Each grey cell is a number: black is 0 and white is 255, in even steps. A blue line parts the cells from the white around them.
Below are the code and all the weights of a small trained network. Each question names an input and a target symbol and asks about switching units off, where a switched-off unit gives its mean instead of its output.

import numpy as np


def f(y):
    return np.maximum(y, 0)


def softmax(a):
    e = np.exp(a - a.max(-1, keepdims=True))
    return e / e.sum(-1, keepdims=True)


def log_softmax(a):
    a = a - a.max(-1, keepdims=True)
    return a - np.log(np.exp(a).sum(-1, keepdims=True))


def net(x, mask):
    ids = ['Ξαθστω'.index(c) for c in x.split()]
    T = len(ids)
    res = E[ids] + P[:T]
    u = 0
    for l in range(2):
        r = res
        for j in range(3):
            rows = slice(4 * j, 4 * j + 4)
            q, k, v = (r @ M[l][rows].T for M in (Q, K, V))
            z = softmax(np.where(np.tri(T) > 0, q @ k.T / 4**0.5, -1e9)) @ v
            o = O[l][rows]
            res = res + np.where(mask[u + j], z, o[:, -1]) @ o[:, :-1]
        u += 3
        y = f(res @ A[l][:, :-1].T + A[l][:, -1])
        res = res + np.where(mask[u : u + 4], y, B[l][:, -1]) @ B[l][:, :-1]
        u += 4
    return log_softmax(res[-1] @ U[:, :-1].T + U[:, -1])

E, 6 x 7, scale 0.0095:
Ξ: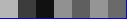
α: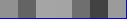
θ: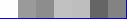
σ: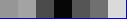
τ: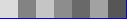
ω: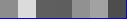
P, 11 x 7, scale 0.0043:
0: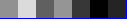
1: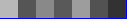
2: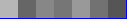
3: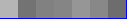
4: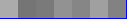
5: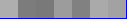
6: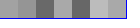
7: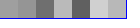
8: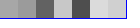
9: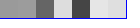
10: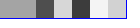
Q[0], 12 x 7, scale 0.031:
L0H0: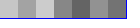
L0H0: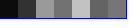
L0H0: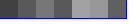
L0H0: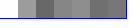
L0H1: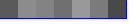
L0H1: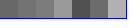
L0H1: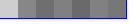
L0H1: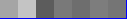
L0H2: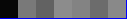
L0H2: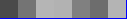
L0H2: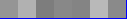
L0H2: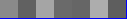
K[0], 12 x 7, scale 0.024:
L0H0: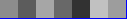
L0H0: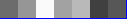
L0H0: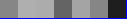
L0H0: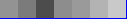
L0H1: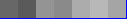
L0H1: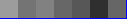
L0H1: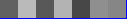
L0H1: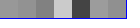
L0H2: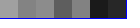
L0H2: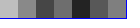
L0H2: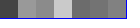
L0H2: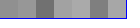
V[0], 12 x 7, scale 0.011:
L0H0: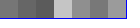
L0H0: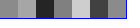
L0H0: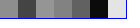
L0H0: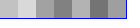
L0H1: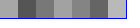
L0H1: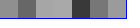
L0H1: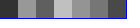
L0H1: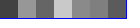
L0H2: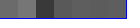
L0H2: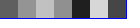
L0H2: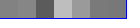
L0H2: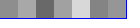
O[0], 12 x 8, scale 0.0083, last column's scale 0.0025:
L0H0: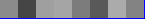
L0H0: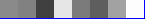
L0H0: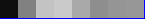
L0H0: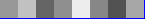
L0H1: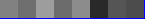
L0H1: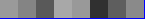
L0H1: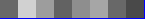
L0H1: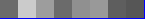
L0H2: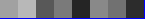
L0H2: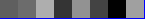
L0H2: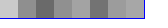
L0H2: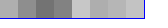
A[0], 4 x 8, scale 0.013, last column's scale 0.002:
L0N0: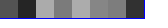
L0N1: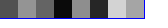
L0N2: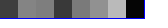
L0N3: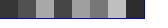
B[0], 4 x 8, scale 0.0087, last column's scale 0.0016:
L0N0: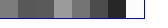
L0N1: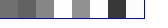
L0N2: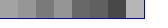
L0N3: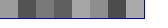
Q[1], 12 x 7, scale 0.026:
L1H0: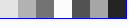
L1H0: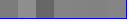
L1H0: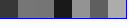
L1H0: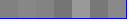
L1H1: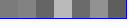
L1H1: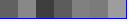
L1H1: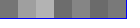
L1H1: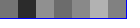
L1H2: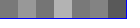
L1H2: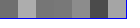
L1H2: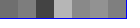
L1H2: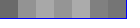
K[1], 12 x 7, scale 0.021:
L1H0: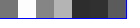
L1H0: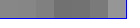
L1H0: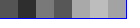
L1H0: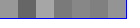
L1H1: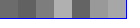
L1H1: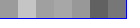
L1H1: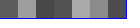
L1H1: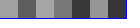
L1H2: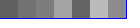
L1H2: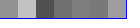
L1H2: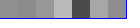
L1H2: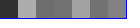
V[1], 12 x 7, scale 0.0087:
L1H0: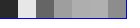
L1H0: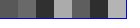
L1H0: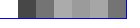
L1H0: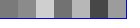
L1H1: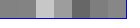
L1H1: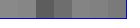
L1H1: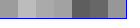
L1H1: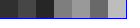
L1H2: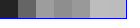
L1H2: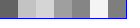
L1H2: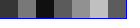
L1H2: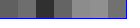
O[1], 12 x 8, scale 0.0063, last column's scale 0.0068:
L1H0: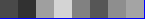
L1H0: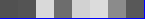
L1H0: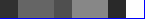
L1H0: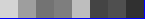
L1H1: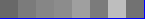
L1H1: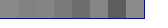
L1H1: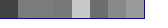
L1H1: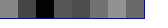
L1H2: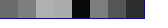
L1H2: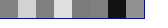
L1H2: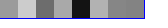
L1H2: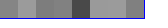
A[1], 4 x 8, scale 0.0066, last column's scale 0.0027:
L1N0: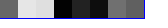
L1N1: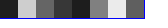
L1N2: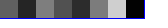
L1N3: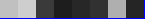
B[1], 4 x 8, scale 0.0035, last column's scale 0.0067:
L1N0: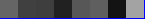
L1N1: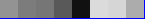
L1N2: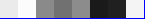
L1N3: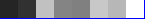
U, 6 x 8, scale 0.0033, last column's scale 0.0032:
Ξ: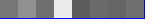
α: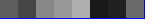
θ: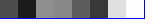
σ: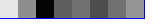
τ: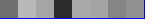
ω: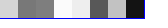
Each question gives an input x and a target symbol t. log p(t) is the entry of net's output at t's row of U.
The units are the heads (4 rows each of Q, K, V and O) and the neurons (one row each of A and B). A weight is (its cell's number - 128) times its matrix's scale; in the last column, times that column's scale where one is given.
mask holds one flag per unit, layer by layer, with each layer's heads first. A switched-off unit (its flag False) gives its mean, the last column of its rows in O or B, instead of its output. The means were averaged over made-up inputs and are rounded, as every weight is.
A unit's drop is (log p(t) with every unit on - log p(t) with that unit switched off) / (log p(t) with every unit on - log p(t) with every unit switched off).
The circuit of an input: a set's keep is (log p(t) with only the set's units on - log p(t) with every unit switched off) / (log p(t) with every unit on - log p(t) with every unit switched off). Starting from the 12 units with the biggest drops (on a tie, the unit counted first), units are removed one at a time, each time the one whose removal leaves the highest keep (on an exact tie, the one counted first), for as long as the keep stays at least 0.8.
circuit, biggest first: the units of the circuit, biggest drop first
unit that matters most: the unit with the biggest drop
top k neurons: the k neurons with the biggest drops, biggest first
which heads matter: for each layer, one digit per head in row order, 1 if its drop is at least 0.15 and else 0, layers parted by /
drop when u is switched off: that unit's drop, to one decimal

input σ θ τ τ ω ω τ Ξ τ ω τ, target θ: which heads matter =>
101 / 101
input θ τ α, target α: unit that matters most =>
L1H0
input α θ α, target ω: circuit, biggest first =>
(L1H0; L0H2; L0H0)
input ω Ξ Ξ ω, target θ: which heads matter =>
100 / 100
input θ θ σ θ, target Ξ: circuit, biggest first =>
(L1H2; L0N1)
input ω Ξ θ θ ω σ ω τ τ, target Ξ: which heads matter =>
110 / 101
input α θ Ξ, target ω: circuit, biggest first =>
(L1H0; L0H2)
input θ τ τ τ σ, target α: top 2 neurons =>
(L0N1; L0N2)
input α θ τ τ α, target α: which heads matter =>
111 / 001
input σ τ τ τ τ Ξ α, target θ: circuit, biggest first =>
(L0H0; L1H2; L0H1)
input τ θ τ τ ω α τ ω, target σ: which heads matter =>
100 / 100
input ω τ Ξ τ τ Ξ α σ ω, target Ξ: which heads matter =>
010 / 101
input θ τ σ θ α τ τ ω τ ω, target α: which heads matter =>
101 / 100
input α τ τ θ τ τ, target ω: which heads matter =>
110 / 111
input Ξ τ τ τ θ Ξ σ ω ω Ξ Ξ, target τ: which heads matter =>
101 / 100
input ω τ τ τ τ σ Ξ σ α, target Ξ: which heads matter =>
010 / 001
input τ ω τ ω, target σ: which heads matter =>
101 / 100
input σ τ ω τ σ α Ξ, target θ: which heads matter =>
101 / 101
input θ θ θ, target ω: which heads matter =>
101 / 000
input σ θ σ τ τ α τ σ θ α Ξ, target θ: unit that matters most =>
L0H2
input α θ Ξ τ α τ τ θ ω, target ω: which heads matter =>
110 / 100
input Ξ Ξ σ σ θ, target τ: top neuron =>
(L0N2)
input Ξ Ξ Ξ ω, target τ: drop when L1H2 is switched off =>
0.1
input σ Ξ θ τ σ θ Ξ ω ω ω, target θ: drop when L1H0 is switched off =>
0.3
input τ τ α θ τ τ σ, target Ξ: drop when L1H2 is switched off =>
0.6
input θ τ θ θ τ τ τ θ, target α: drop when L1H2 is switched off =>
0.1
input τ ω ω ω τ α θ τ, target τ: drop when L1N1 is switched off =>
0.0
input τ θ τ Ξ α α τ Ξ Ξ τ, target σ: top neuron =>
(L1N2)
